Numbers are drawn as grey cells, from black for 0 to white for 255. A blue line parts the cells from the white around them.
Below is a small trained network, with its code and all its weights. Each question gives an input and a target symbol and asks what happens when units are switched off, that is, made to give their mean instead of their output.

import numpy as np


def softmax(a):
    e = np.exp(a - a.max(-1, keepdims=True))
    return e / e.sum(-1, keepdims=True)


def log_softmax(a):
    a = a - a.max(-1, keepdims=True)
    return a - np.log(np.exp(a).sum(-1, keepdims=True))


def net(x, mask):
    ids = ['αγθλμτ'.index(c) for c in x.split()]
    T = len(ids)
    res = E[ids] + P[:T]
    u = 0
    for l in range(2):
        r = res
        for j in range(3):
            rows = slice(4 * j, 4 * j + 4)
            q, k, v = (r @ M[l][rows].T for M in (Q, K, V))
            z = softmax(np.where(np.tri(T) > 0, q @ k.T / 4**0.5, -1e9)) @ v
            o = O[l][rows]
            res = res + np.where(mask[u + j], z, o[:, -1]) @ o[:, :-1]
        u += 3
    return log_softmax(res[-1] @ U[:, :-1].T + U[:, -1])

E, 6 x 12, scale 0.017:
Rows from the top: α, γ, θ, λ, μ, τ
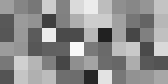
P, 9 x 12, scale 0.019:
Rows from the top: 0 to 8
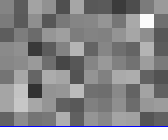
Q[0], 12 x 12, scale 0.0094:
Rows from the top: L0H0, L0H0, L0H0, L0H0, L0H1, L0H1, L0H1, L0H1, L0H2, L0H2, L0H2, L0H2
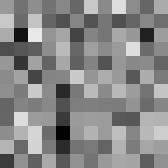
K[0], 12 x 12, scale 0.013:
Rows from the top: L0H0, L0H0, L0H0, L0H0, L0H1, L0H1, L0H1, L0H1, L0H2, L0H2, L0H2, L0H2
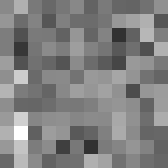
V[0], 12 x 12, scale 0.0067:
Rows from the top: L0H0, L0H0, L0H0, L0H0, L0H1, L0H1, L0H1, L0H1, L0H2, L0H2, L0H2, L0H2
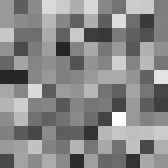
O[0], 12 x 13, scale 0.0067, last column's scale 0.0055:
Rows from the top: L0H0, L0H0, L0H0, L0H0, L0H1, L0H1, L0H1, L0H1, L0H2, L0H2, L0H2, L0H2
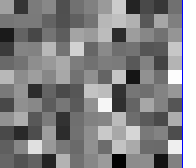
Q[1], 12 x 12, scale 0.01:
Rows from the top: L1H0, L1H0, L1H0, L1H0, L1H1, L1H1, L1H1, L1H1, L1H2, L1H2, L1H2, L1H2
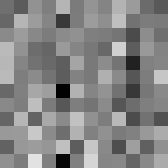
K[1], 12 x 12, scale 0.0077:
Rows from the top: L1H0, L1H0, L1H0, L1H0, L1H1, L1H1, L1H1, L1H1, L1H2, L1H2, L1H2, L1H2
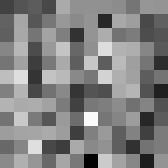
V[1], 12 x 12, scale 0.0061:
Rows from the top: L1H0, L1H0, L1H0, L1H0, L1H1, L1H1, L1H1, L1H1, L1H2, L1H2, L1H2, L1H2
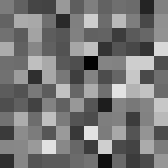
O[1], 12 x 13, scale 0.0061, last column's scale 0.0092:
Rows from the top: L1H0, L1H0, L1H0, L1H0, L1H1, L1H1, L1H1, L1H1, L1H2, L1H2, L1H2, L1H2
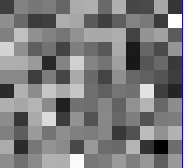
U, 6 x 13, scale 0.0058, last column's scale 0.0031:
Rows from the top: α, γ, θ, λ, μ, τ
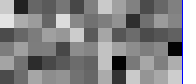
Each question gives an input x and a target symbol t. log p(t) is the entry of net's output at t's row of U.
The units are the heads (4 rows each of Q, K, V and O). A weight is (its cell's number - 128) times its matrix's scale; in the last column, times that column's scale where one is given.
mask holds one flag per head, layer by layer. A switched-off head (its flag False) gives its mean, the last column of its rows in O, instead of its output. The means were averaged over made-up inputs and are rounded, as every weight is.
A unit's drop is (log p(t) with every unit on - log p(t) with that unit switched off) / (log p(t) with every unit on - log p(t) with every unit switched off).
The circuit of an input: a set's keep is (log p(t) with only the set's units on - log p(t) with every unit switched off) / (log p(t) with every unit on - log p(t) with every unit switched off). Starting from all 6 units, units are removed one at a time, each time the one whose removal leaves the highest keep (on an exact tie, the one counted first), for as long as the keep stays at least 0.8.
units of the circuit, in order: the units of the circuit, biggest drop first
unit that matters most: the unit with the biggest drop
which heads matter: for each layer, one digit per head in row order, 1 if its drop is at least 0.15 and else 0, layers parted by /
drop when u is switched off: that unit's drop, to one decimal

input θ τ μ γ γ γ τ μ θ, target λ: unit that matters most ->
L0H0
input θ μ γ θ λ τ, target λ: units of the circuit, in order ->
[L1H0 L0H0 L0H2]
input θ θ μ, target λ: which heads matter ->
101 / 110
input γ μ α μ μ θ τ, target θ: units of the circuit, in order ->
[L1H2 L1H1]
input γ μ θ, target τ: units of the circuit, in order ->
[L1H1 L0H0]
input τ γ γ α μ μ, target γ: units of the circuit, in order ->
[L1H1 L0H2]
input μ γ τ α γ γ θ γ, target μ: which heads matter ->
001 / 000
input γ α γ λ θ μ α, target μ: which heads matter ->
010 / 000
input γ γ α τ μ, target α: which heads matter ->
000 / 001
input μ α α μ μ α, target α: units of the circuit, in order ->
[L1H1 L0H1 L0H2]
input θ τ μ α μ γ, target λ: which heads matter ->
101 / 100
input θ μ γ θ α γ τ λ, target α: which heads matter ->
101 / 001
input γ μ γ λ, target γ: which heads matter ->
110 / 000
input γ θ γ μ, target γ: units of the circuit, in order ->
[L0H0]
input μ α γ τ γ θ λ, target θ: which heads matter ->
010 / 011
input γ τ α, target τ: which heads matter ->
110 / 110
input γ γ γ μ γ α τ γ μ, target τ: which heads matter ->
000 / 010
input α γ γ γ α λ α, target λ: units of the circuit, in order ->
[L0H2 L1H2]
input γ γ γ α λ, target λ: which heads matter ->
001 / 001
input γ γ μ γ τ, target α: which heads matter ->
000 / 001
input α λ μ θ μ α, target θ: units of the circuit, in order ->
[L0H0 L1H1]
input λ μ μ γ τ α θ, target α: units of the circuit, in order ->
[L0H0]
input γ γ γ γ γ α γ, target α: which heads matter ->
100 / 000
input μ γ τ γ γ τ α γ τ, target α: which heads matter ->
010 / 010
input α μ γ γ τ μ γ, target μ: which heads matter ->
010 / 000
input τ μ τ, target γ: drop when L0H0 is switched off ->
0.1
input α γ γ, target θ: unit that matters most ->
L0H0
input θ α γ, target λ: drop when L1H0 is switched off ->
0.5
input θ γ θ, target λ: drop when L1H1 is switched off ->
0.1
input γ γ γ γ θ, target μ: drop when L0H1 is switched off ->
0.0
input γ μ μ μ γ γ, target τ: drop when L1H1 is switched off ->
0.4
